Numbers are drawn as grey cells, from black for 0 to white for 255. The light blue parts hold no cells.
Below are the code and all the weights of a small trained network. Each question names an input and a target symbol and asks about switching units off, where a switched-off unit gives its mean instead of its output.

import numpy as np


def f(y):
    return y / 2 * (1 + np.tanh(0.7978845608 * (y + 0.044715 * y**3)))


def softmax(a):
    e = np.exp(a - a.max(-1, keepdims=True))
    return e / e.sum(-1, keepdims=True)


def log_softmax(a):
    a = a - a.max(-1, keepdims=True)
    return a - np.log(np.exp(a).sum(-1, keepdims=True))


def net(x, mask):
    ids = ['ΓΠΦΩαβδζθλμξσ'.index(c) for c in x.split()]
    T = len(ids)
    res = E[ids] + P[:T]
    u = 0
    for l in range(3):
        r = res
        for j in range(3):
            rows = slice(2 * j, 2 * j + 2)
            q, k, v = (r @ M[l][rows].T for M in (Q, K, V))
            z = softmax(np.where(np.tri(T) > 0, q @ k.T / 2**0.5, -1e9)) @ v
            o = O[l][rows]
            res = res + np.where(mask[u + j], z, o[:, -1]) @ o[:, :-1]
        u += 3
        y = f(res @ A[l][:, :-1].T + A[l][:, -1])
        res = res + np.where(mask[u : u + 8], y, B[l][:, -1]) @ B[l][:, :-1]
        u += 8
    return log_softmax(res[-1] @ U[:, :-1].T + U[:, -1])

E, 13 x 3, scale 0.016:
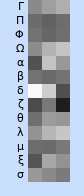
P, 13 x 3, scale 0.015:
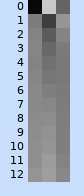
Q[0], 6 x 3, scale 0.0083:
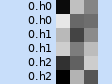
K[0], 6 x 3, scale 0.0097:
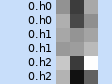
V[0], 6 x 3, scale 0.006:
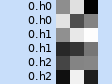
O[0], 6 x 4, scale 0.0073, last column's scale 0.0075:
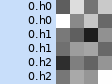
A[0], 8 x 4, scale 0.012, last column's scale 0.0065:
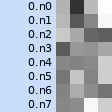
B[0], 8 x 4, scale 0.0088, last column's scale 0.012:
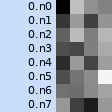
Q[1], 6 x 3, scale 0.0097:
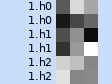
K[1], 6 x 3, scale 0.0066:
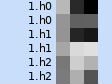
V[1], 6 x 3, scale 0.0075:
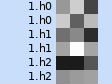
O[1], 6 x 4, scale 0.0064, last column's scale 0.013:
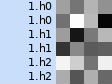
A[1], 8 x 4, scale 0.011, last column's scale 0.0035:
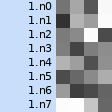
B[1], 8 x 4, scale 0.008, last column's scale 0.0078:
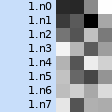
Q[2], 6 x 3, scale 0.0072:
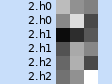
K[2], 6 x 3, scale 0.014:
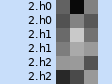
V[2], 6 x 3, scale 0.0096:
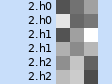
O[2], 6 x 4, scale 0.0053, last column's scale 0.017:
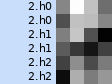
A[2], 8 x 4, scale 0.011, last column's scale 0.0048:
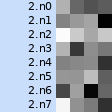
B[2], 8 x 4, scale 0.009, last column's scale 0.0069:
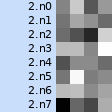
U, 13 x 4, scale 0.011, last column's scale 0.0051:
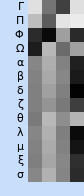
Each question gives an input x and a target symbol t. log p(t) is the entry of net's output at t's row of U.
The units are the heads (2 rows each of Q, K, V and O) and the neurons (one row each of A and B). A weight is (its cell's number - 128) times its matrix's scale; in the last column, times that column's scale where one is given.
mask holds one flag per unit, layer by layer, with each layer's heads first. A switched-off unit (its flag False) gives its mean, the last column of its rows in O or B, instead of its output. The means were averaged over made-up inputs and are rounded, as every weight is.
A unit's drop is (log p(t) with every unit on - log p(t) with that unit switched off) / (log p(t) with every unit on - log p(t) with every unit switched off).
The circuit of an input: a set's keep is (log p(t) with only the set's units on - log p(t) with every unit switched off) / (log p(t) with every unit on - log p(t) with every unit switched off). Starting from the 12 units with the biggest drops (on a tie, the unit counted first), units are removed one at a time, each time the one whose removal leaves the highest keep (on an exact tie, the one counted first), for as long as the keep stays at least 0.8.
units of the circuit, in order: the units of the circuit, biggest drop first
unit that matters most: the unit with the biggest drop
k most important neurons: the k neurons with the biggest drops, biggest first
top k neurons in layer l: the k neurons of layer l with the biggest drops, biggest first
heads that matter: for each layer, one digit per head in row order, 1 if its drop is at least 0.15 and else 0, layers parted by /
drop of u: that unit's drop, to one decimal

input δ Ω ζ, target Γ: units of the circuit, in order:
[0.n2 1.n3]
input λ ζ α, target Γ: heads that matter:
010 / 001 / 000
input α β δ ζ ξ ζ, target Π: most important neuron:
[0.n7]
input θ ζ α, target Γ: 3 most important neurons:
[0.n7 1.n0 0.n2]
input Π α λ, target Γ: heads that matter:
000 / 001 / 000
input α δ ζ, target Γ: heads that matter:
001 / 001 / 000
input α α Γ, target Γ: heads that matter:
000 / 001 / 100
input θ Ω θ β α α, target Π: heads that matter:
101 / 100 / 000
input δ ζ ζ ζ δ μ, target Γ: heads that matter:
100 / 000 / 100
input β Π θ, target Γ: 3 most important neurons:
[0.n7 2.n2 0.n2]
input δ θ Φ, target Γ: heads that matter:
000 / 000 / 100
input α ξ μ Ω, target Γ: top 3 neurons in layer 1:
[1.n0 1.n6 1.n1]
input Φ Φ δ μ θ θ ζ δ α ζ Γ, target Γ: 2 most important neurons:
[0.n7 1.n0]
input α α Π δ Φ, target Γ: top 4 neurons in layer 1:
[1.n0 1.n6 1.n4 1.n1]
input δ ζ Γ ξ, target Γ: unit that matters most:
0.n7
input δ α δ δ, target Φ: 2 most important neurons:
[0.n2 0.n7]
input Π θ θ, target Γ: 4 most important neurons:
[0.n7 0.n2 1.n0 2.n2]
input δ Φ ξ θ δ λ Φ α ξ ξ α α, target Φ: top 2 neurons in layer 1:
[1.n6 1.n3]
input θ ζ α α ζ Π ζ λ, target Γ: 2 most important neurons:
[0.n7 2.n2]
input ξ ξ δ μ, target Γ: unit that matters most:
0.n2
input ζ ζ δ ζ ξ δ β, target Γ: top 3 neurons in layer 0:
[0.n2 0.n7 0.n5]
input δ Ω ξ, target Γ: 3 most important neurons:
[1.n0 0.n2 2.n2]
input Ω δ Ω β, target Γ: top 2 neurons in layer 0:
[0.n2 0.n5]
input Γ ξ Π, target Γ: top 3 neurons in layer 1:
[1.n0 1.n6 1.n1]
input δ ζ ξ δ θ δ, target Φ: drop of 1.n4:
0.2
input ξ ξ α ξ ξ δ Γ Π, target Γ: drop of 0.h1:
0.1
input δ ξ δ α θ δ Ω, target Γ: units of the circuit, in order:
[0.n7]
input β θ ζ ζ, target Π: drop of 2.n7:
0.1
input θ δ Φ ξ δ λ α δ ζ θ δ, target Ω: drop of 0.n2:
0.6
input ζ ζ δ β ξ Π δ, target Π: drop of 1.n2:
0.0
